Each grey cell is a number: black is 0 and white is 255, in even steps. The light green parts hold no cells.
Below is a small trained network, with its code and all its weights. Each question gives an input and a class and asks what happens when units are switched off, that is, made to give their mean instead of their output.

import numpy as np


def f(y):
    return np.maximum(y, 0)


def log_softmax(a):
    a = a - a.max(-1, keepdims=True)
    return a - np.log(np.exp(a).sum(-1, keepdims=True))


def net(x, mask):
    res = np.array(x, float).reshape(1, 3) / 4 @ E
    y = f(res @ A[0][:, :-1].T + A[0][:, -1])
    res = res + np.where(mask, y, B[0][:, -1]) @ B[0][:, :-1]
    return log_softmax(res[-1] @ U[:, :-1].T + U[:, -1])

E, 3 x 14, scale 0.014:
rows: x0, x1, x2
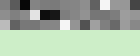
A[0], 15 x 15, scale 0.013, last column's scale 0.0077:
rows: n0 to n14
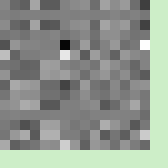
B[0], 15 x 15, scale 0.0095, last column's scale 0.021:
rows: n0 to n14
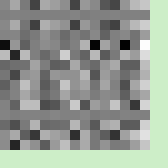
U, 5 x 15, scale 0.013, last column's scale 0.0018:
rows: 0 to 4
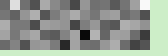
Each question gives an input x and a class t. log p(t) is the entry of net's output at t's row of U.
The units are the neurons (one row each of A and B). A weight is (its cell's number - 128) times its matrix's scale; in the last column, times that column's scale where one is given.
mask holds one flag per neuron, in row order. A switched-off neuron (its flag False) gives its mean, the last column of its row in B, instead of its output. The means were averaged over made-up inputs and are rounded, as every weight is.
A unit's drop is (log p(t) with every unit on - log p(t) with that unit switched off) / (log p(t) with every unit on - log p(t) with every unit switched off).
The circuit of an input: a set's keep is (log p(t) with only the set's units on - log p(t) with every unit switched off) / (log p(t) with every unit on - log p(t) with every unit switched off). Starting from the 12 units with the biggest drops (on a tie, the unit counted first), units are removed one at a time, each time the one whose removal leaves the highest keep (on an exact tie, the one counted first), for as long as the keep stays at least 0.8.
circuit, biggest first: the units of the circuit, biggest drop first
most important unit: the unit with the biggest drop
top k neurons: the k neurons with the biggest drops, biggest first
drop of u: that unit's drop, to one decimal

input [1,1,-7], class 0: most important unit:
n10
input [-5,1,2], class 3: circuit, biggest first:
n10, n4
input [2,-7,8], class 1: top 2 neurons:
n12, n7
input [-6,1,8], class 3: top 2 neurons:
n10, n2
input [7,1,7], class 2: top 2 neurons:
n2, n0
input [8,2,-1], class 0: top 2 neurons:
n2, n0
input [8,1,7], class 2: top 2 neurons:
n2, n0
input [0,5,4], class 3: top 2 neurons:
n13, n10
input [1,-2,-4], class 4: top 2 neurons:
n2, n0
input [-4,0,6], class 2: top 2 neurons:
n13, n12
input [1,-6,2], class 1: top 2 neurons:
n12, n2
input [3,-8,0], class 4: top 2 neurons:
n5, n8
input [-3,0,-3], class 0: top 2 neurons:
n12, n5
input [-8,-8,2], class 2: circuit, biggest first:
n4
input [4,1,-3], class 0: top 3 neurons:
n10, n2, n0
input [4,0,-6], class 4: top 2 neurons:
n13, n12
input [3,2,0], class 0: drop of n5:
0.3
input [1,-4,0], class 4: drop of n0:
0.2
